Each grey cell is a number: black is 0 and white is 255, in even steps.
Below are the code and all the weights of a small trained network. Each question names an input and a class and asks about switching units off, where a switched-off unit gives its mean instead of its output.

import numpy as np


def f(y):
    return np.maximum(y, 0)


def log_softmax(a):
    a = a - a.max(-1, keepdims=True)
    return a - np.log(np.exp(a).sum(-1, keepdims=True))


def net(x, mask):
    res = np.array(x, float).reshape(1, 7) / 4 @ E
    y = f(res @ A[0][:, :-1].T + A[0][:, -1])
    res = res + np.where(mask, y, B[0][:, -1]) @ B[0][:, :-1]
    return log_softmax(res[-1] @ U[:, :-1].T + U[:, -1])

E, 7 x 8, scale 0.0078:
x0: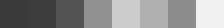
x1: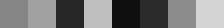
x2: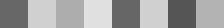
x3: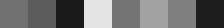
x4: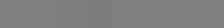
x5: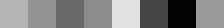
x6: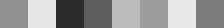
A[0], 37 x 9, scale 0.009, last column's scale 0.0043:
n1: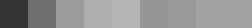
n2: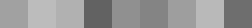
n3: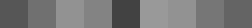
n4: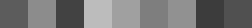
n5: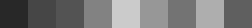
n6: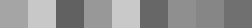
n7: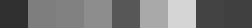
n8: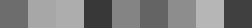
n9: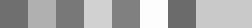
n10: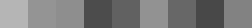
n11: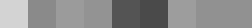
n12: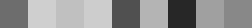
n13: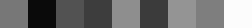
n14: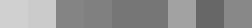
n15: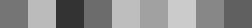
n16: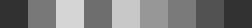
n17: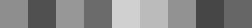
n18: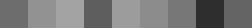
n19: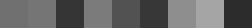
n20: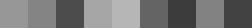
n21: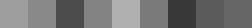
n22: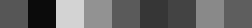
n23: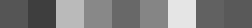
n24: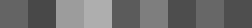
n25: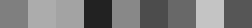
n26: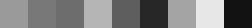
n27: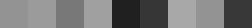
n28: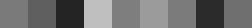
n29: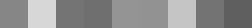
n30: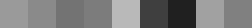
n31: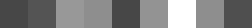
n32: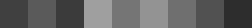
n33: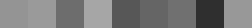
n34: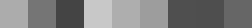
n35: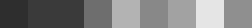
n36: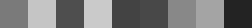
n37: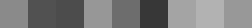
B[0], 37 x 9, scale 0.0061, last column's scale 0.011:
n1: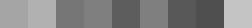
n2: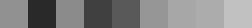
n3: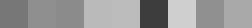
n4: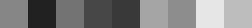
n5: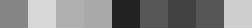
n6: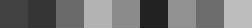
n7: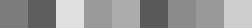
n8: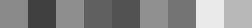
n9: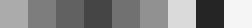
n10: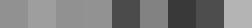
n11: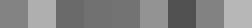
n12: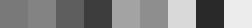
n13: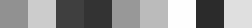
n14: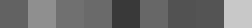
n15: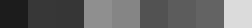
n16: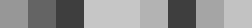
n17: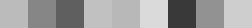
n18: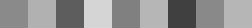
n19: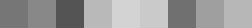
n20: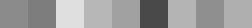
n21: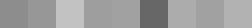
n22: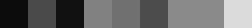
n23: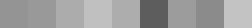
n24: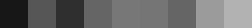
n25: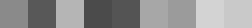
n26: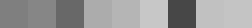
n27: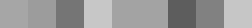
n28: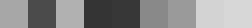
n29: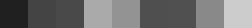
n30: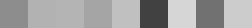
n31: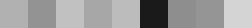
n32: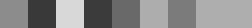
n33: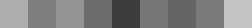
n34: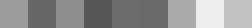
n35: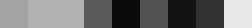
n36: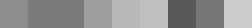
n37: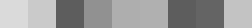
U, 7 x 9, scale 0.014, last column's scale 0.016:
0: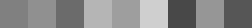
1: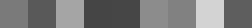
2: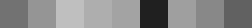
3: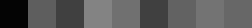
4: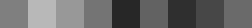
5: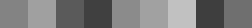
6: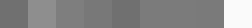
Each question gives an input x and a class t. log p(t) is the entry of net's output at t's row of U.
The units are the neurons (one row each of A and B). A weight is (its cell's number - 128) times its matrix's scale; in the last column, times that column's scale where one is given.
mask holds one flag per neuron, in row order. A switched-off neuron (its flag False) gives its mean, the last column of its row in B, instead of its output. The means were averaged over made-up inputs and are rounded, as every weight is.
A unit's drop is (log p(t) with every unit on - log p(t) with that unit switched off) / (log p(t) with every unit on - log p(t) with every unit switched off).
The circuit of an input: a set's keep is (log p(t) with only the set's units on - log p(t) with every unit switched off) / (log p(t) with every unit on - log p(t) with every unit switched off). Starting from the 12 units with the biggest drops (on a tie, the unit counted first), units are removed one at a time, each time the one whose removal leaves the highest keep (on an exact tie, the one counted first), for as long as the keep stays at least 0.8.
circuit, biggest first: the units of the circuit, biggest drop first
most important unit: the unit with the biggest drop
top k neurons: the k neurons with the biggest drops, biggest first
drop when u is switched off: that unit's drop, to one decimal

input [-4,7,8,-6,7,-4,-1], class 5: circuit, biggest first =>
[n12]
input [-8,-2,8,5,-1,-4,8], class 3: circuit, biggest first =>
[n29; n15]
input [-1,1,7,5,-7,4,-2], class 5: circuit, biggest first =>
[n12; n9]
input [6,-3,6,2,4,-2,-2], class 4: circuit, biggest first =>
[n5; n35]
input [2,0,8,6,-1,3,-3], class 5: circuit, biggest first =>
[n12; n9]
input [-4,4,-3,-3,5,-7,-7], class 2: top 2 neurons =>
[n31; n23]
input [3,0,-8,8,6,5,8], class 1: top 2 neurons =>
[n28; n4]
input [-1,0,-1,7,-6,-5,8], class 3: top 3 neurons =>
[n15; n29; n25]
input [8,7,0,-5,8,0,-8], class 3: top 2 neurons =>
[n22; n24]
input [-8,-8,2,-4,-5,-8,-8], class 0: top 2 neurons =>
[n16; n18]
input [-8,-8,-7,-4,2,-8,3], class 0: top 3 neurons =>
[n17; n18; n16]
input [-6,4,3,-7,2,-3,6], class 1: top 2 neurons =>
[n2; n25]
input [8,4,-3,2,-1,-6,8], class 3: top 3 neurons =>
[n15; n29; n19]
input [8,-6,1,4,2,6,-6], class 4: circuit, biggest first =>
[n5]
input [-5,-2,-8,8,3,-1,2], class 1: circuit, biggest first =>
[n28; n4]
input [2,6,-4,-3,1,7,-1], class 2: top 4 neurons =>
[n30; n20; n17; n16]
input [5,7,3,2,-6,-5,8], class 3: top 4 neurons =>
[n15; n29; n17; n6]
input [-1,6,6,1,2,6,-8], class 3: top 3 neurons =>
[n22; n24; n12]
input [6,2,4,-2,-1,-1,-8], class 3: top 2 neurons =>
[n22; n24]
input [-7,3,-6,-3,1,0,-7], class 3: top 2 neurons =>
[n22; n35]
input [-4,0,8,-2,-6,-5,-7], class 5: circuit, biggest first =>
[n12]
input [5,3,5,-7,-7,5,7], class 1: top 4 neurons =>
[n25; n2; n8; n22]
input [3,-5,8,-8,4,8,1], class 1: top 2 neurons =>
[n25; n2]
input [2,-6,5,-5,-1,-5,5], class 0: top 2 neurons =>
[n16; n17]
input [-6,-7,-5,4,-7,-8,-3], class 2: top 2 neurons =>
[n7; n23]
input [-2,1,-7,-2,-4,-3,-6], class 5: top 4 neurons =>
[n13; n15; n29; n6]
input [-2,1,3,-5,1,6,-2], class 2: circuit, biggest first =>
[n30]
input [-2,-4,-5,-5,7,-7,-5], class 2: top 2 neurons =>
[n23; n31]
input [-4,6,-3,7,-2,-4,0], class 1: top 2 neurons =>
[n28; n4]
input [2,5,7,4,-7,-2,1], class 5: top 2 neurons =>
[n9; n12]
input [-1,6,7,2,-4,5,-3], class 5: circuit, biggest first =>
[n12; n9]
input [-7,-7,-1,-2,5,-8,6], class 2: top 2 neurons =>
[n7; n31]
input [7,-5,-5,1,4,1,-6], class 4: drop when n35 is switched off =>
0.7
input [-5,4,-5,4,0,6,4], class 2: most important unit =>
n20
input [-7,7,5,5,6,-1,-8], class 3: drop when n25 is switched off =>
0.0
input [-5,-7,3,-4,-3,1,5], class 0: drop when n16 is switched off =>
0.1
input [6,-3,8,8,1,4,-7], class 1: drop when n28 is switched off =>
0.2
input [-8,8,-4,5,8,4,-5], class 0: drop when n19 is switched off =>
0.3
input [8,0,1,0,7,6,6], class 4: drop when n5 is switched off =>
0.3
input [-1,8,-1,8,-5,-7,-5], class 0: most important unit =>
n27
